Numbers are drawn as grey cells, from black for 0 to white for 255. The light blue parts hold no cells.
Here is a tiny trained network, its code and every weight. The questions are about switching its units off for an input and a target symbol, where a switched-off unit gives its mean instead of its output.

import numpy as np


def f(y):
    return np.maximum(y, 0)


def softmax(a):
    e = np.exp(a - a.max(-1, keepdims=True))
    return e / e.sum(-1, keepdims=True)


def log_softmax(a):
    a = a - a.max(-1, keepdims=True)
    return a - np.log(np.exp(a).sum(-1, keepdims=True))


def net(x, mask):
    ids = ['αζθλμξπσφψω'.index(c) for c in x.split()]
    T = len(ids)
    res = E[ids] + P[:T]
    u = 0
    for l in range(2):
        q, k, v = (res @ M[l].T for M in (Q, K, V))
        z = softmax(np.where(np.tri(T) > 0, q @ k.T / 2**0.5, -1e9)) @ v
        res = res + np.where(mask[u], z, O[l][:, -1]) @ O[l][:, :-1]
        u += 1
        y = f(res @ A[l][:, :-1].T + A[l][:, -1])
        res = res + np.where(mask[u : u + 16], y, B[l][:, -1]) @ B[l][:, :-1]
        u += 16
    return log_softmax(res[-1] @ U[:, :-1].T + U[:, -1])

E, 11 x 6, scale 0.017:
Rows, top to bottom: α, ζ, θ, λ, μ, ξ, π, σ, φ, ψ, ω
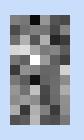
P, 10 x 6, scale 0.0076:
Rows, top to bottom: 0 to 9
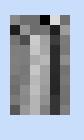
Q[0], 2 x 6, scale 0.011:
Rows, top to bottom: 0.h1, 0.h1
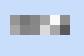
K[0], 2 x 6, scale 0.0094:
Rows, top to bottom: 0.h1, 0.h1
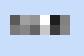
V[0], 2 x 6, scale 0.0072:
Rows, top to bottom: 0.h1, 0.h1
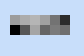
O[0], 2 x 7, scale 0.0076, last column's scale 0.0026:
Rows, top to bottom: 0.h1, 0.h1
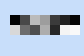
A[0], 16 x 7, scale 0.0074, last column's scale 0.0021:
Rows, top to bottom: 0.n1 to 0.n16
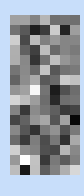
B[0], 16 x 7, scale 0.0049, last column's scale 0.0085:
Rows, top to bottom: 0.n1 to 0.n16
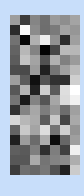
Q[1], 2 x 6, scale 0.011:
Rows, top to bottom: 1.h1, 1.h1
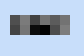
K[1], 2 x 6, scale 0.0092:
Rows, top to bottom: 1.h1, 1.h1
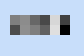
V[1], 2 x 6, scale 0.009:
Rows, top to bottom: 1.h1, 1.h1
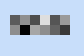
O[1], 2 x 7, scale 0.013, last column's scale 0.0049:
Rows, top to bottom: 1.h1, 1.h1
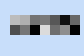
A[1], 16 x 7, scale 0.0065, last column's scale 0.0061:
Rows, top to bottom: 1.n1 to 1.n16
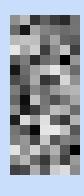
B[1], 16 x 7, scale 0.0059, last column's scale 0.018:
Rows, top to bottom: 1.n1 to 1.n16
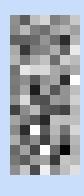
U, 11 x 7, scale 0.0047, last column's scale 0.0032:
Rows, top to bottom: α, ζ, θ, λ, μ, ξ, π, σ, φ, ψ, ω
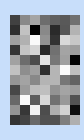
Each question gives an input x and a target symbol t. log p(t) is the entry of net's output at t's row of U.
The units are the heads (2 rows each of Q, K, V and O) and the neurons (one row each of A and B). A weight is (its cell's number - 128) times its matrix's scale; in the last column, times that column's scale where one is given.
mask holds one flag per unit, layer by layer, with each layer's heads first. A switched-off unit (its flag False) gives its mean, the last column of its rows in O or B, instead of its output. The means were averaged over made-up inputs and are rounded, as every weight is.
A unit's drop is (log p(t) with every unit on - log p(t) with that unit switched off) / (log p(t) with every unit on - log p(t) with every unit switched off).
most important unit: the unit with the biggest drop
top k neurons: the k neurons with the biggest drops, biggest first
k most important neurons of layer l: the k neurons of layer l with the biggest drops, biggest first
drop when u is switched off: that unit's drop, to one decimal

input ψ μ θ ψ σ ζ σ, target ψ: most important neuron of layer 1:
1.n12
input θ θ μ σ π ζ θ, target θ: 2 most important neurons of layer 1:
1.n7, 1.n1
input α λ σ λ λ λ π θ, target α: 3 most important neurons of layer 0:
0.n8, 0.n2, 0.n12
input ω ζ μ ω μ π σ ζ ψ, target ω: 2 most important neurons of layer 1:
1.n12, 1.n16
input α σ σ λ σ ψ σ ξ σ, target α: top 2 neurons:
1.n14, 0.n2
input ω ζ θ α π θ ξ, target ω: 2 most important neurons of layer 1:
1.n12, 1.n16
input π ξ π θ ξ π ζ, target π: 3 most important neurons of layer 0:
0.n2, 0.n5, 0.n12
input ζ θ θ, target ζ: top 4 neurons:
0.n8, 1.n12, 0.n4, 0.n6
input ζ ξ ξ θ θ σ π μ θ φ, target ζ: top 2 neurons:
0.n8, 1.n12
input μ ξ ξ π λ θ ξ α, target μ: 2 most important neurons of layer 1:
1.n5, 1.n1
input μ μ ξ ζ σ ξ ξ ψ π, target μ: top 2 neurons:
0.n8, 1.n5
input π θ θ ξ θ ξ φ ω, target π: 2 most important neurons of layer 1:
1.n14, 1.n4
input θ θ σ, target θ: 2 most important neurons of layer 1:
1.n7, 1.n5
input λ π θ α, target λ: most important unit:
0.h1
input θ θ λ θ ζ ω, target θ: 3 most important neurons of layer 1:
1.n5, 1.n1, 1.n7
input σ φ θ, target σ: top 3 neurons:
1.n12, 1.n6, 0.n8
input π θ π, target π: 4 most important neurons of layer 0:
0.n2, 0.n5, 0.n12, 0.n7
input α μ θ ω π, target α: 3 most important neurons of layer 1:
1.n14, 1.n3, 1.n16
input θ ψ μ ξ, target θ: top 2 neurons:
0.n8, 1.n7
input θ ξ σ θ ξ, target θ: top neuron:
1.n7
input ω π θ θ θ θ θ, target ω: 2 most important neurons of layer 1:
1.n12, 1.n16
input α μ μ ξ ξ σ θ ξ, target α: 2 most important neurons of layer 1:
1.n14, 1.n3
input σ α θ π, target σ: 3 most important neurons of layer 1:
1.n12, 1.n6, 1.n16
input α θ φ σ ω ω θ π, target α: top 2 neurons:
0.n2, 1.n14
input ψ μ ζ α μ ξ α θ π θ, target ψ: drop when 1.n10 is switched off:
0.0
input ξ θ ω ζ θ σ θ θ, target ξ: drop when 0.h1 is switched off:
0.5
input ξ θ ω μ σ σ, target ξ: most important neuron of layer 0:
0.n5
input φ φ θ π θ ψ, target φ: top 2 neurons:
0.n8, 1.n16
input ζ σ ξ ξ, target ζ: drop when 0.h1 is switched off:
0.2
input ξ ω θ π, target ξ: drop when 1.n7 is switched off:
-0.1
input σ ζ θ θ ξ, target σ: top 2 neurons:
1.n12, 1.n6
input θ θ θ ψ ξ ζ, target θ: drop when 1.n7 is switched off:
0.3
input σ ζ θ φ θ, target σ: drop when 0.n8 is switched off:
0.4
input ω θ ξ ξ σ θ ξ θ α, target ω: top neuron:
1.n12
